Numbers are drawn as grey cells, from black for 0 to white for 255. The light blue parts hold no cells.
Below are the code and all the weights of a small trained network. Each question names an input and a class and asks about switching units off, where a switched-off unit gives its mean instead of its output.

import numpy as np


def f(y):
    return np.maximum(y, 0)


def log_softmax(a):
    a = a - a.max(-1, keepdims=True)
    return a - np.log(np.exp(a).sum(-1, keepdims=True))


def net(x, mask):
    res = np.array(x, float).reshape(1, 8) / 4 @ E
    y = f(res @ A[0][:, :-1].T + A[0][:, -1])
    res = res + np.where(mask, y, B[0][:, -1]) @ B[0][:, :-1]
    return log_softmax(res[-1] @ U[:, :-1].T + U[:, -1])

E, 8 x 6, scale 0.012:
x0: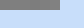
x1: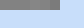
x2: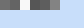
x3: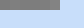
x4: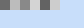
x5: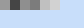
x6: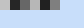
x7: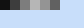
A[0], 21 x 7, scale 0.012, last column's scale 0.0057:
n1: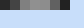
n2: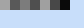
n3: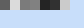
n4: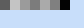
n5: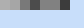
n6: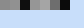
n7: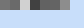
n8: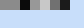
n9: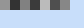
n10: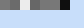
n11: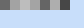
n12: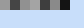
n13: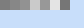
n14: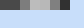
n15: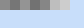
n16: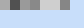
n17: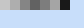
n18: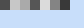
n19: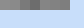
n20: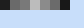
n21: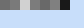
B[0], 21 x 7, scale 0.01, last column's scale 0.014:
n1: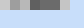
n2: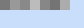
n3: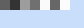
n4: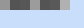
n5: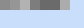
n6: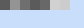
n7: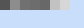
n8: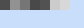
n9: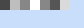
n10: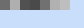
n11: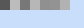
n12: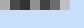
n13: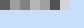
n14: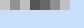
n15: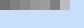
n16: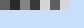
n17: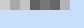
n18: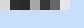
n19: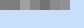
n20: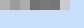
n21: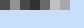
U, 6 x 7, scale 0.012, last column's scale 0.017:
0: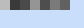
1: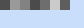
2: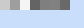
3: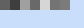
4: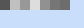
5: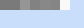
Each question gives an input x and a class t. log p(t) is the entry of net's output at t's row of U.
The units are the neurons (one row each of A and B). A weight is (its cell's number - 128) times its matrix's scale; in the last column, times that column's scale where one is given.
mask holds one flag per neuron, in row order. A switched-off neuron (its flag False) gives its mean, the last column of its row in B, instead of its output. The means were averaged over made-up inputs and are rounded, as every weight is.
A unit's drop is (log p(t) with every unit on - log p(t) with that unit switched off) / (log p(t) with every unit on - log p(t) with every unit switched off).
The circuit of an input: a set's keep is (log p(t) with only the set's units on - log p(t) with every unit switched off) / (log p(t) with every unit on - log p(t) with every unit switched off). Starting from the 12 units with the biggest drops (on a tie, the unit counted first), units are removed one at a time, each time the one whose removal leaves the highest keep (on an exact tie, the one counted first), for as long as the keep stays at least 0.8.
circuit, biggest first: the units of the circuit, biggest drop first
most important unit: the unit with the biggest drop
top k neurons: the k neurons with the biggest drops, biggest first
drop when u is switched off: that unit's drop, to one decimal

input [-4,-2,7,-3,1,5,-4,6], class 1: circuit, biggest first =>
(n10)
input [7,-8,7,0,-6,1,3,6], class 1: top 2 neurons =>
(n7; n10)
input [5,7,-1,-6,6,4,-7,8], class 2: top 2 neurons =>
(n14; n20)
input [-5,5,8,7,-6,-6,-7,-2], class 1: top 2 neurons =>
(n7; n10)
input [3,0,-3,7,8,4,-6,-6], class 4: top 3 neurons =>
(n13; n11; n12)
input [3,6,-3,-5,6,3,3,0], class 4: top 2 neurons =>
(n13; n3)
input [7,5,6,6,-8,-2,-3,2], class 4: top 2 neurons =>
(n9; n2)
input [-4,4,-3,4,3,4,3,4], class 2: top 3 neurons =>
(n14; n3; n18)
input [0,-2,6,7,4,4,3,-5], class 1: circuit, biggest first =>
(n21; n10)
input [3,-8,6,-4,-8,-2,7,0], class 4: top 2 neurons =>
(n9; n18)
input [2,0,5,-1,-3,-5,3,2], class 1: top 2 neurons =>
(n7; n16)
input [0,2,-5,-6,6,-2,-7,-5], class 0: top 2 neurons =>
(n18; n4)
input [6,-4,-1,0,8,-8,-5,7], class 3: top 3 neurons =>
(n3; n9; n17)
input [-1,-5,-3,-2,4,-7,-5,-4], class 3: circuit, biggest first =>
(n3)
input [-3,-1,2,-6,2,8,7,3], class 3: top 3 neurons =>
(n16; n18; n13)
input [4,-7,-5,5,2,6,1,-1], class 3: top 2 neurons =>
(n16; n7)
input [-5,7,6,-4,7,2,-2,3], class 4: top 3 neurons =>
(n13; n11; n8)
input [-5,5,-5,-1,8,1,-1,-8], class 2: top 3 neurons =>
(n17; n9; n5)
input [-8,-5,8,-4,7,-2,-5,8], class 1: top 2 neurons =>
(n21; n10)
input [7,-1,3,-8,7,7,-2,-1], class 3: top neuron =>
(n16)
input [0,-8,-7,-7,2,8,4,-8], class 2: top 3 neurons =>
(n17; n3; n5)
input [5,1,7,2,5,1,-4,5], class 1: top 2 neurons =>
(n21; n10)
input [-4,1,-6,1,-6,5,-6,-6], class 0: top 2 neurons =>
(n18; n3)
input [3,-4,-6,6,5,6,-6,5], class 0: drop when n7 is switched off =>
0.1
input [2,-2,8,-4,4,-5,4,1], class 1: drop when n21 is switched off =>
0.1
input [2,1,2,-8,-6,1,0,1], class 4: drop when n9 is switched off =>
0.3
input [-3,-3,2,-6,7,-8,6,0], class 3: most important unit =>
n3
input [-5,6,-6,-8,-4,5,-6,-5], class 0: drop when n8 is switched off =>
-0.1
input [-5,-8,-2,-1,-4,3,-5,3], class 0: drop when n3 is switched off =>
0.2
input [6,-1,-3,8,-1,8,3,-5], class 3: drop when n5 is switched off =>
0.0
